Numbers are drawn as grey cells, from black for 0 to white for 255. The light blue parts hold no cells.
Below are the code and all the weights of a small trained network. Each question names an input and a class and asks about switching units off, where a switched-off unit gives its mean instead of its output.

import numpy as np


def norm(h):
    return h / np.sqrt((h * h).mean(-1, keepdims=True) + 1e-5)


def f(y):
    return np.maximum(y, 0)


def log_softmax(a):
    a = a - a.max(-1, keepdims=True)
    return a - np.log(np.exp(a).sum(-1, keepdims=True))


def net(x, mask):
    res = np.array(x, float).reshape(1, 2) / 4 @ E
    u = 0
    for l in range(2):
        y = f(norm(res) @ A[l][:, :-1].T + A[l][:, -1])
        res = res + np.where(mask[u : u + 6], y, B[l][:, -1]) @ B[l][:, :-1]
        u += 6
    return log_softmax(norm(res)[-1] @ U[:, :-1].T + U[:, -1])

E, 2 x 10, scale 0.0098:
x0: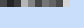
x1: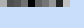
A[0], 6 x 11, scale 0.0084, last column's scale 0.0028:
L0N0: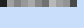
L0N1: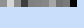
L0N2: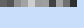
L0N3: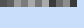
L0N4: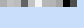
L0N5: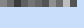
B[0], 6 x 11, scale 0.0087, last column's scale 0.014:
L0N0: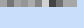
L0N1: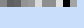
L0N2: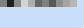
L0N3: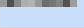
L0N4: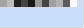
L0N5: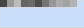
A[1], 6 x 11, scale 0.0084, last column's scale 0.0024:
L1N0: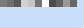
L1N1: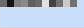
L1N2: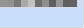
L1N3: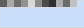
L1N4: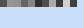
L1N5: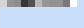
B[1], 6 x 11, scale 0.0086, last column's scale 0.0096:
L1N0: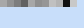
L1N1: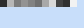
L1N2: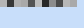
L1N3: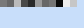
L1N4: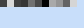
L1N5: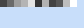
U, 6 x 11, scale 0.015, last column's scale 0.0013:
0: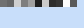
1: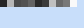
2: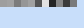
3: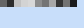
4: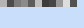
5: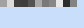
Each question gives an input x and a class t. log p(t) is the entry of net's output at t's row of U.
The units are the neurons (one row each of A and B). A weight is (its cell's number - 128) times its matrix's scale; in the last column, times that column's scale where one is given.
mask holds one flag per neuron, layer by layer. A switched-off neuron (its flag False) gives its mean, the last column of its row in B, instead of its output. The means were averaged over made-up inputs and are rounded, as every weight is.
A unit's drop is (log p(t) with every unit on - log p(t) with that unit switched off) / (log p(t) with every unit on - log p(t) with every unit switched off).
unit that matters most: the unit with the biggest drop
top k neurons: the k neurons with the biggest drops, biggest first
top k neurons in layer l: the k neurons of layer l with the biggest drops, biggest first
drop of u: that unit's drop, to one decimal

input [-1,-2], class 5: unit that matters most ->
L0N4
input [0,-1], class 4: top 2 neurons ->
[L0N4, L0N2]
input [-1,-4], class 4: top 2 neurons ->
[L0N2, L1N1]
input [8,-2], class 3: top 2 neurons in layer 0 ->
[L0N4, L0N3]
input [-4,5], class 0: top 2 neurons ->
[L1N5, L0N4]
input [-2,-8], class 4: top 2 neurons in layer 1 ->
[L1N3, L1N1]
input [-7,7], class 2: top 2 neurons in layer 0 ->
[L0N1, L0N4]
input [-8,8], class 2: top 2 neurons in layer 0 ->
[L0N1, L0N4]
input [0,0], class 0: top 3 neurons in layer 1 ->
[L1N4, L1N0, L1N1]
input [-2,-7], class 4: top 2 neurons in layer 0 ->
[L0N2, L0N0]
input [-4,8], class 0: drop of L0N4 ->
0.1
